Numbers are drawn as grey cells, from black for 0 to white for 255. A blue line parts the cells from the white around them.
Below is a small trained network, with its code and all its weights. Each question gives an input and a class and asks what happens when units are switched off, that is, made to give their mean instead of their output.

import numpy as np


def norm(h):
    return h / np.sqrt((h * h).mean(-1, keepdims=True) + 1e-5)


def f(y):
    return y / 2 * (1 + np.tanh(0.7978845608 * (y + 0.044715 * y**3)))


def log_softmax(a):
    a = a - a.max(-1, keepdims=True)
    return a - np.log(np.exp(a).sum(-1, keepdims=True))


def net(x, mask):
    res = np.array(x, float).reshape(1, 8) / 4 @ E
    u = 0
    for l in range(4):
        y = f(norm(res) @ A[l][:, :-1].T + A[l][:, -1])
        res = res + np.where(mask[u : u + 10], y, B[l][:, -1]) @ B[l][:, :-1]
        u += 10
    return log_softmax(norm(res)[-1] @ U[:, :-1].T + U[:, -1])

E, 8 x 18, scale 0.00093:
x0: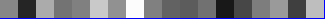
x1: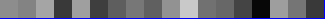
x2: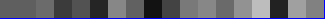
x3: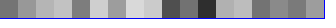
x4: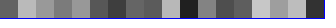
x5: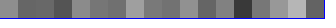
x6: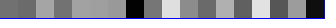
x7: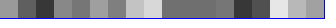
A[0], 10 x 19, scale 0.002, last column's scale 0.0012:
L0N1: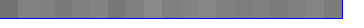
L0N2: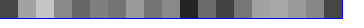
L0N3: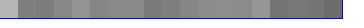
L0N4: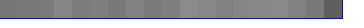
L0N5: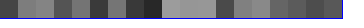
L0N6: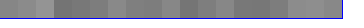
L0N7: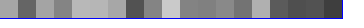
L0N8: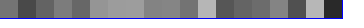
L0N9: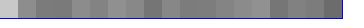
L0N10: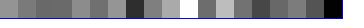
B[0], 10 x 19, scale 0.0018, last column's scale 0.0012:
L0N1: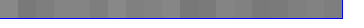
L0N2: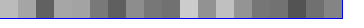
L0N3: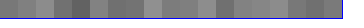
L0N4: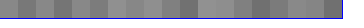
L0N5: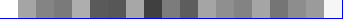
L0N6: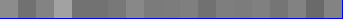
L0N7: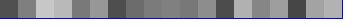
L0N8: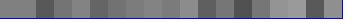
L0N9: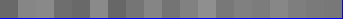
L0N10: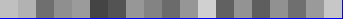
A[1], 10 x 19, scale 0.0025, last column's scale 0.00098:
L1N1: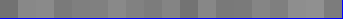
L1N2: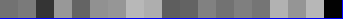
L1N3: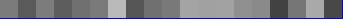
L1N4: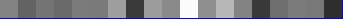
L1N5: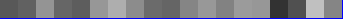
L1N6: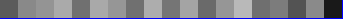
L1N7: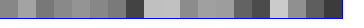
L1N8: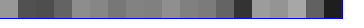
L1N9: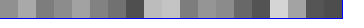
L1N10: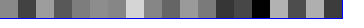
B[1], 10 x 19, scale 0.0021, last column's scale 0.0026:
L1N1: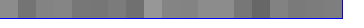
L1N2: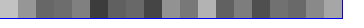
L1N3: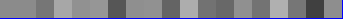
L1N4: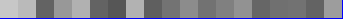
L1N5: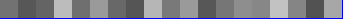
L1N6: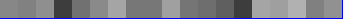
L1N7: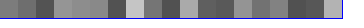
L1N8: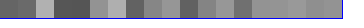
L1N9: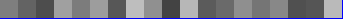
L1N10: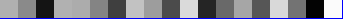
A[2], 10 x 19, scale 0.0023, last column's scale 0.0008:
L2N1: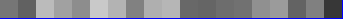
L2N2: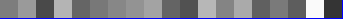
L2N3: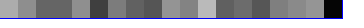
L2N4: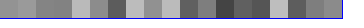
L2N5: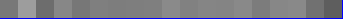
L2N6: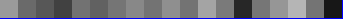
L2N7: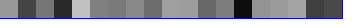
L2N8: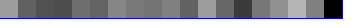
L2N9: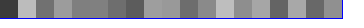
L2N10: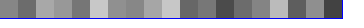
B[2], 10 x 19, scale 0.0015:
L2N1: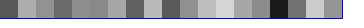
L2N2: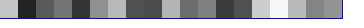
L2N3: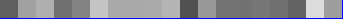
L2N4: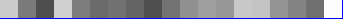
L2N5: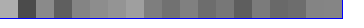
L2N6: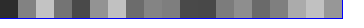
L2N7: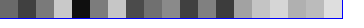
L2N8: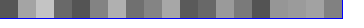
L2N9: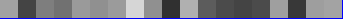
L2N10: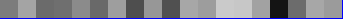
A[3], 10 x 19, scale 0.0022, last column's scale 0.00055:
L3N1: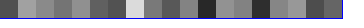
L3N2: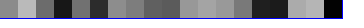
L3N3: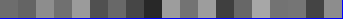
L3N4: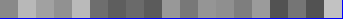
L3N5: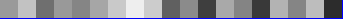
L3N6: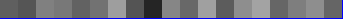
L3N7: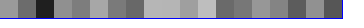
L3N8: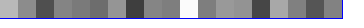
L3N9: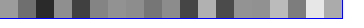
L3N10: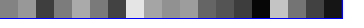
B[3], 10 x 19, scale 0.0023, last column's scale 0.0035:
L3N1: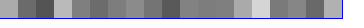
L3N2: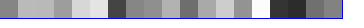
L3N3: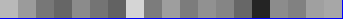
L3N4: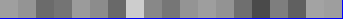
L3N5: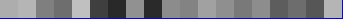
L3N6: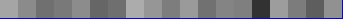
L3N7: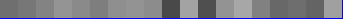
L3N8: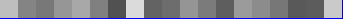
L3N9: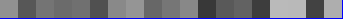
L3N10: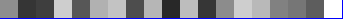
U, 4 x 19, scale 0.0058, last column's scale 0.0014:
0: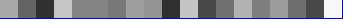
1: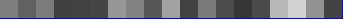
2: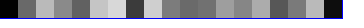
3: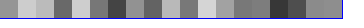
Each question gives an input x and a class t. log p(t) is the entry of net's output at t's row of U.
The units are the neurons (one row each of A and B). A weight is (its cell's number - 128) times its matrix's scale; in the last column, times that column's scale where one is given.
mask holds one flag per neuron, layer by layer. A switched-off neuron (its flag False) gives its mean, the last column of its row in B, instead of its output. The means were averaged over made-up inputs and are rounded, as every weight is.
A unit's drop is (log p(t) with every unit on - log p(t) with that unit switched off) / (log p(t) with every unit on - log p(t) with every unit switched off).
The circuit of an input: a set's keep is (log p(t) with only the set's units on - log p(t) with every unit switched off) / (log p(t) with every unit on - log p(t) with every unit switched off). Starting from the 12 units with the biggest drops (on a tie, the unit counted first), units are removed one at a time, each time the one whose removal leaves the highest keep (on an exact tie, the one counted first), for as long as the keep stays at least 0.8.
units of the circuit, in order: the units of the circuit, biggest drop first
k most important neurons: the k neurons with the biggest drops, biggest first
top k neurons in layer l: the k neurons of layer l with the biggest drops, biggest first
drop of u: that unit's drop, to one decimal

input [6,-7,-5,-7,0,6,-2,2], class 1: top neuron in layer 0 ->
L0N10
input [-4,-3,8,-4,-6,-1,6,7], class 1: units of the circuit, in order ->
L3N10; L1N10
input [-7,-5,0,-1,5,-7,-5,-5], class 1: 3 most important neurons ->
L2N2; L3N10; L1N10
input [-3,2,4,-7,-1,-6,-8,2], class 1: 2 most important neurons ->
L2N2; L3N9
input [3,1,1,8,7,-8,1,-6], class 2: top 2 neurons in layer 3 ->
L3N5; L3N8
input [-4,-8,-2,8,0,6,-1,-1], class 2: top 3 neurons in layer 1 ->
L1N10; L1N4; L1N6
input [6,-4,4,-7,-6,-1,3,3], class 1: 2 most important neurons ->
L3N10; L0N8
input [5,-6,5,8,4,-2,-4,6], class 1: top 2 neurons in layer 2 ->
L2N2; L2N9
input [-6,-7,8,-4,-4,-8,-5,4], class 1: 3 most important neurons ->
L1N10; L2N2; L3N10
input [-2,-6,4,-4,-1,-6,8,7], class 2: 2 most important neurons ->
L1N10; L1N2
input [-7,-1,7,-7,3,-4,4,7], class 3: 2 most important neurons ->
L3N2; L2N2
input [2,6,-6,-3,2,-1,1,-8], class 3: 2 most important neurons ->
L1N10; L0N5
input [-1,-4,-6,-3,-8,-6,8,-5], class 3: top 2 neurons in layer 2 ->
L2N7; L2N6
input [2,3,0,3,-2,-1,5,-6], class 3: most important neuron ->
L3N10
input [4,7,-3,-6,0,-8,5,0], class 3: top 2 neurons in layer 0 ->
L0N5; L0N7
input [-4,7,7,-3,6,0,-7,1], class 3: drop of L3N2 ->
0.8
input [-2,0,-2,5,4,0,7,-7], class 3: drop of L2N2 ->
0.0
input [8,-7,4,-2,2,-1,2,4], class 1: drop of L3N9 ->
0.1
